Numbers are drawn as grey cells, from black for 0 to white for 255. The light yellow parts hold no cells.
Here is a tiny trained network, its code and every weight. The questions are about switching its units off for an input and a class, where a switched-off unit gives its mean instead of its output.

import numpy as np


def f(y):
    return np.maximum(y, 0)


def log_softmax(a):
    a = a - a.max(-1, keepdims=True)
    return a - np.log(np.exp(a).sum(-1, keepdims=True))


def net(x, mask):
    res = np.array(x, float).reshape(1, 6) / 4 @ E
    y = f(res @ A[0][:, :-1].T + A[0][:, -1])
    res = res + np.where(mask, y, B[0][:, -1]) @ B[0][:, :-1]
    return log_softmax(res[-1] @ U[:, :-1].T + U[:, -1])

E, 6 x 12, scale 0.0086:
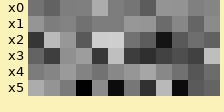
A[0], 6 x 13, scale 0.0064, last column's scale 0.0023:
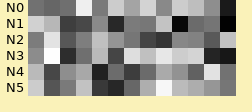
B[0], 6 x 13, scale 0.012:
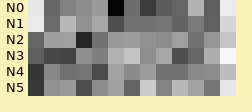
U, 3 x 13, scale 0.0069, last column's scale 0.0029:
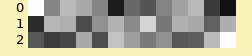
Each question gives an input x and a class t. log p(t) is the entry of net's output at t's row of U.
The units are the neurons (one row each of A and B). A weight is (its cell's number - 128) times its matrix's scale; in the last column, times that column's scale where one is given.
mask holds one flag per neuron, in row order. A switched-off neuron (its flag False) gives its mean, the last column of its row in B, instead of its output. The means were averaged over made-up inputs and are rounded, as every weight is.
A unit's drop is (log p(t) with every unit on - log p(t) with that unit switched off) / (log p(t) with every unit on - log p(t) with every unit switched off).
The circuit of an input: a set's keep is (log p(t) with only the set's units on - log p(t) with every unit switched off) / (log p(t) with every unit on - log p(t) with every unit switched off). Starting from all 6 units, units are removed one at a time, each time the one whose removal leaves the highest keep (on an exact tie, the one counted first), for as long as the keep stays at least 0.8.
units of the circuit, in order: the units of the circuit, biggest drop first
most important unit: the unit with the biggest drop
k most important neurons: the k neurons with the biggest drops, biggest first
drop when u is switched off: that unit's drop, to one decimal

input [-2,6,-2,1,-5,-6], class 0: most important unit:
N0
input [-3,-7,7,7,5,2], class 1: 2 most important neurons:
[N3, N2]
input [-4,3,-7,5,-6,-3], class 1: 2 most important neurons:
[N5, N3]
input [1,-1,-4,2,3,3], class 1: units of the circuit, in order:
[N0, N3]
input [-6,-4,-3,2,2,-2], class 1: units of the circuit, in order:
[N3, N1]
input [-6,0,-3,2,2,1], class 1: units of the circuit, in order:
[N3, N0]
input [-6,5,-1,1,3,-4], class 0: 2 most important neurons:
[N3, N0]
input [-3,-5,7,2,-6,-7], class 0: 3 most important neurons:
[N0, N5, N3]
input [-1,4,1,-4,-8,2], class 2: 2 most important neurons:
[N0, N3]
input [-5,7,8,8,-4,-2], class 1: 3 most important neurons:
[N3, N2, N0]
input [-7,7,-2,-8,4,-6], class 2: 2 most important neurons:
[N3, N1]
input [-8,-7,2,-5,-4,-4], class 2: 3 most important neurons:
[N3, N1, N5]
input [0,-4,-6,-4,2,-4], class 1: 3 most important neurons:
[N5, N1, N3]
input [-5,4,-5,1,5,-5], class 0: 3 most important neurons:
[N0, N3, N2]
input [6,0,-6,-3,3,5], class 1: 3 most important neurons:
[N5, N0, N3]
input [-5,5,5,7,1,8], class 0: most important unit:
N1
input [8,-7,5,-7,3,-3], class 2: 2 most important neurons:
[N3, N5]
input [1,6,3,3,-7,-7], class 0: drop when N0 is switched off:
0.3
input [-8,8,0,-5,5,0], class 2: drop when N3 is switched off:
0.4
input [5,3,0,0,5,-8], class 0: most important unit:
N0
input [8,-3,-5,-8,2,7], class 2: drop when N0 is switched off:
0.5
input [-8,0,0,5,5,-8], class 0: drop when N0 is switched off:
0.7
